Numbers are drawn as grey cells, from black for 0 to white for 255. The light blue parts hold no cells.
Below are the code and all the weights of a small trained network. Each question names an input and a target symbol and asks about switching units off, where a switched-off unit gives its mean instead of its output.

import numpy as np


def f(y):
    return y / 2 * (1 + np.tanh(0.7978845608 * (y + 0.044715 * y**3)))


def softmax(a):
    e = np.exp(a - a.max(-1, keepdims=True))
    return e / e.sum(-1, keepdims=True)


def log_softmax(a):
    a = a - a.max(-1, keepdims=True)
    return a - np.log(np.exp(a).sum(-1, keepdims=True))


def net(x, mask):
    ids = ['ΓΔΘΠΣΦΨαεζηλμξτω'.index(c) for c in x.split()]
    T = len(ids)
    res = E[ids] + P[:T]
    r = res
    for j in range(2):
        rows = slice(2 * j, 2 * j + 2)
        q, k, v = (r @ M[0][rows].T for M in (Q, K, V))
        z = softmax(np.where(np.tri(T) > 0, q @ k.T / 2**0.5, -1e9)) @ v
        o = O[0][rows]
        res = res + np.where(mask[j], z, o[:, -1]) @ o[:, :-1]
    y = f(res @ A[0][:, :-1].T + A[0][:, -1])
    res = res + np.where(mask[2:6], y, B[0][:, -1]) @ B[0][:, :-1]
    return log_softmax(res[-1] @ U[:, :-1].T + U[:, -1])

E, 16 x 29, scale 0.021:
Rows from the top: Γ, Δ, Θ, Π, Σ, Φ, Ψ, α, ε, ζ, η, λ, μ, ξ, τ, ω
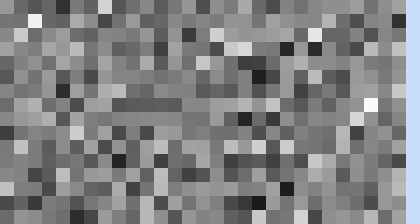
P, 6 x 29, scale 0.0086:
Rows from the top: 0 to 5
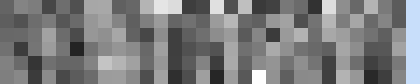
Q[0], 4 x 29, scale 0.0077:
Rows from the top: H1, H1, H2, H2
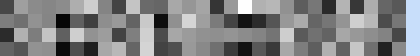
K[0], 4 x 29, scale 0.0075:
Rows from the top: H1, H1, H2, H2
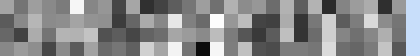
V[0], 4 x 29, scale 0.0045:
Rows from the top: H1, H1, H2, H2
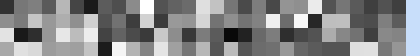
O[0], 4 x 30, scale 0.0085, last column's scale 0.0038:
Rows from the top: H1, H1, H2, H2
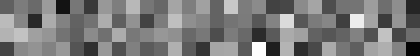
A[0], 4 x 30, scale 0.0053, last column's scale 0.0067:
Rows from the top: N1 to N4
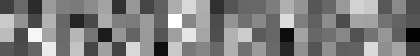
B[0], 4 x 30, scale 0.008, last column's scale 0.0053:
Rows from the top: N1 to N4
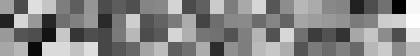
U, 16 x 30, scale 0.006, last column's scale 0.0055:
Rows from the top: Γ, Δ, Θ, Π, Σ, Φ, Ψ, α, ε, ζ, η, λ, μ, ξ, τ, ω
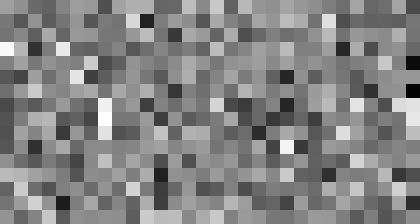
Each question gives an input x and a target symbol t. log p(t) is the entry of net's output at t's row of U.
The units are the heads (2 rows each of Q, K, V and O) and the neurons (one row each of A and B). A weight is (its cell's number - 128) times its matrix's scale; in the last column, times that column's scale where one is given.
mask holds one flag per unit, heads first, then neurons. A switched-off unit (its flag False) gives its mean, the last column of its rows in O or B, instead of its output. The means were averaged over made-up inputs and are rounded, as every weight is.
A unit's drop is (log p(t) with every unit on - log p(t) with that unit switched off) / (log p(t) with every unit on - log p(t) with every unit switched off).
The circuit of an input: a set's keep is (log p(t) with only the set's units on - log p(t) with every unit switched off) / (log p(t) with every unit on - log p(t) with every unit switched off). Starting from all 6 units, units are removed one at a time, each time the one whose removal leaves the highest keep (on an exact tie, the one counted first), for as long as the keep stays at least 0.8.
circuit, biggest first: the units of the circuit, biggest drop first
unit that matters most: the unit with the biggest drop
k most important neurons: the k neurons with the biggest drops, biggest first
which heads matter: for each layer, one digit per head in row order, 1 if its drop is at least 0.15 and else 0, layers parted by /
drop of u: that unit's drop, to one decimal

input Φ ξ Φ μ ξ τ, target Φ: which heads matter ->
10
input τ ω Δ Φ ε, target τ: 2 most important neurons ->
[N1, N2]
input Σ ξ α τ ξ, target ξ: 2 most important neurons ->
[N2, N1]
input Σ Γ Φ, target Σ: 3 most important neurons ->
[N4, N2, N1]
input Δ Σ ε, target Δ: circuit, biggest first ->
[H1, N1, N2]
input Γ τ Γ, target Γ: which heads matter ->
11
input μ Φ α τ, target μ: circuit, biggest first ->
[H1, H2, N3]
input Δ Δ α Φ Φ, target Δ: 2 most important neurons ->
[N1, N2]
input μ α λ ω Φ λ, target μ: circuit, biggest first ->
[H2, H1, N3]
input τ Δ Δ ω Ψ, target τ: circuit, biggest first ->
[H1, H2, N1, N2]
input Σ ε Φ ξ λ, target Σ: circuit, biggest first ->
[H1, N4, N2, N1]
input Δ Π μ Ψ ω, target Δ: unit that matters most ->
H1
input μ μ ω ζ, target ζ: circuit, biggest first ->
[H2, N2]
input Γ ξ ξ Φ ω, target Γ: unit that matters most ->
H2
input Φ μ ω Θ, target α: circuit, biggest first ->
[H2, H1, N1]
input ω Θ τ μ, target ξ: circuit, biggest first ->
[H1, H2, N2]
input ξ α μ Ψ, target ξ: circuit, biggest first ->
[H2, N2, H1]
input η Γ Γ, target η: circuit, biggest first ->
[H2, N4]
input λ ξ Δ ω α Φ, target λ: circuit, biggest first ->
[H1, H2, N3]
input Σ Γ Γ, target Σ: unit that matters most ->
H1
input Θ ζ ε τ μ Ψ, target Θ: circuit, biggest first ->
[H1, N4, H2]
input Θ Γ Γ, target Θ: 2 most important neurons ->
[N4, N1]
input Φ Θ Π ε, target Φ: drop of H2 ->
0.1
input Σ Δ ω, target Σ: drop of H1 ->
1.7
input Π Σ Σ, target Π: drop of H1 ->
1.5
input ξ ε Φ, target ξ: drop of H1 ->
0.3
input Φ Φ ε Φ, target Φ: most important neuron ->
[N3]
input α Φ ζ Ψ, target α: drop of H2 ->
0.6
